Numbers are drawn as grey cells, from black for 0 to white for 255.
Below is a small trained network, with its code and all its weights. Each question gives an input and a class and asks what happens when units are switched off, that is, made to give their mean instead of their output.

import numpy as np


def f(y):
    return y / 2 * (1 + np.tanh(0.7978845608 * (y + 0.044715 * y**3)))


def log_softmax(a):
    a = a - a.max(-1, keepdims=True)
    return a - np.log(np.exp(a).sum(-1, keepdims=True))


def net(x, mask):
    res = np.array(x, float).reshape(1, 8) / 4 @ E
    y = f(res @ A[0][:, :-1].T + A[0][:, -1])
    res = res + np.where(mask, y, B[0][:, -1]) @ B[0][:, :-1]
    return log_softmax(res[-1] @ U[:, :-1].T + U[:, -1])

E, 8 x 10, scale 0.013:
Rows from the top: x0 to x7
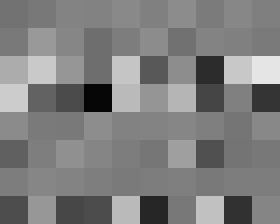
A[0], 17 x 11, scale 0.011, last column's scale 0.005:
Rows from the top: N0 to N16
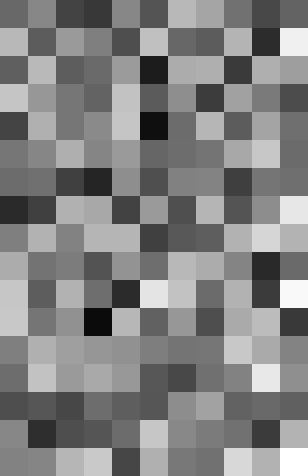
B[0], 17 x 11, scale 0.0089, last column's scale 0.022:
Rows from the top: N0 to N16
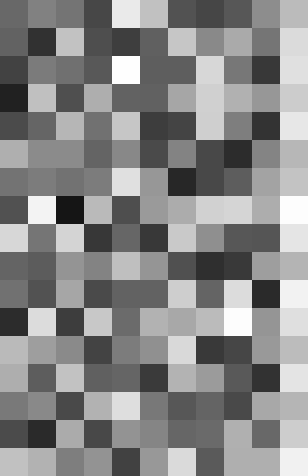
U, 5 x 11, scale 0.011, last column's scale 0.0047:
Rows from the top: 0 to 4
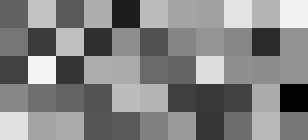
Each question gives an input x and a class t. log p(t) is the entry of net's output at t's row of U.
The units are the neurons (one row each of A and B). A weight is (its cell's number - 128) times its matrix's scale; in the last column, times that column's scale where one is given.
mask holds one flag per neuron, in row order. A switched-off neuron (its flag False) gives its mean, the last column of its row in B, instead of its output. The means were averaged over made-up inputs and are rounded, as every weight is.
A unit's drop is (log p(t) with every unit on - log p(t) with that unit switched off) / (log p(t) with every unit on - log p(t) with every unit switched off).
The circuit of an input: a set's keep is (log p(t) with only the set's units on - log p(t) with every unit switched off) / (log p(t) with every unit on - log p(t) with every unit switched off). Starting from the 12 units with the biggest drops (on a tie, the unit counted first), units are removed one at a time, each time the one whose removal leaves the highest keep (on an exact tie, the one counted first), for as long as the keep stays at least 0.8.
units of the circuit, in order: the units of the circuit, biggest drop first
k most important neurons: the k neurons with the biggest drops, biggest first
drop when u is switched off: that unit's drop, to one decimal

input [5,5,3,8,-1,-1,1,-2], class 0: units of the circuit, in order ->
(N11)
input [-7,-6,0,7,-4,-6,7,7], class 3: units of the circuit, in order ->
(N0, N6)
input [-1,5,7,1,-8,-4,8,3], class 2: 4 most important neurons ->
(N11, N3, N10, N1)
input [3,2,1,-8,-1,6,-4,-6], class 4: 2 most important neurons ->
(N11, N12)
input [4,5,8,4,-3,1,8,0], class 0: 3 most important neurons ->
(N11, N4, N2)
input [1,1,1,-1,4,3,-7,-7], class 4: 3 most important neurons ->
(N11, N7, N16)
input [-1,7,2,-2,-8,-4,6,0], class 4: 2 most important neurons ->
(N2, N10)
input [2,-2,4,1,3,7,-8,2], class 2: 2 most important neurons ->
(N10, N11)
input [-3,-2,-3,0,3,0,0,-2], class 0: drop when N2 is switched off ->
0.2
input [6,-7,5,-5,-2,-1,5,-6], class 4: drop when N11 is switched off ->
0.0
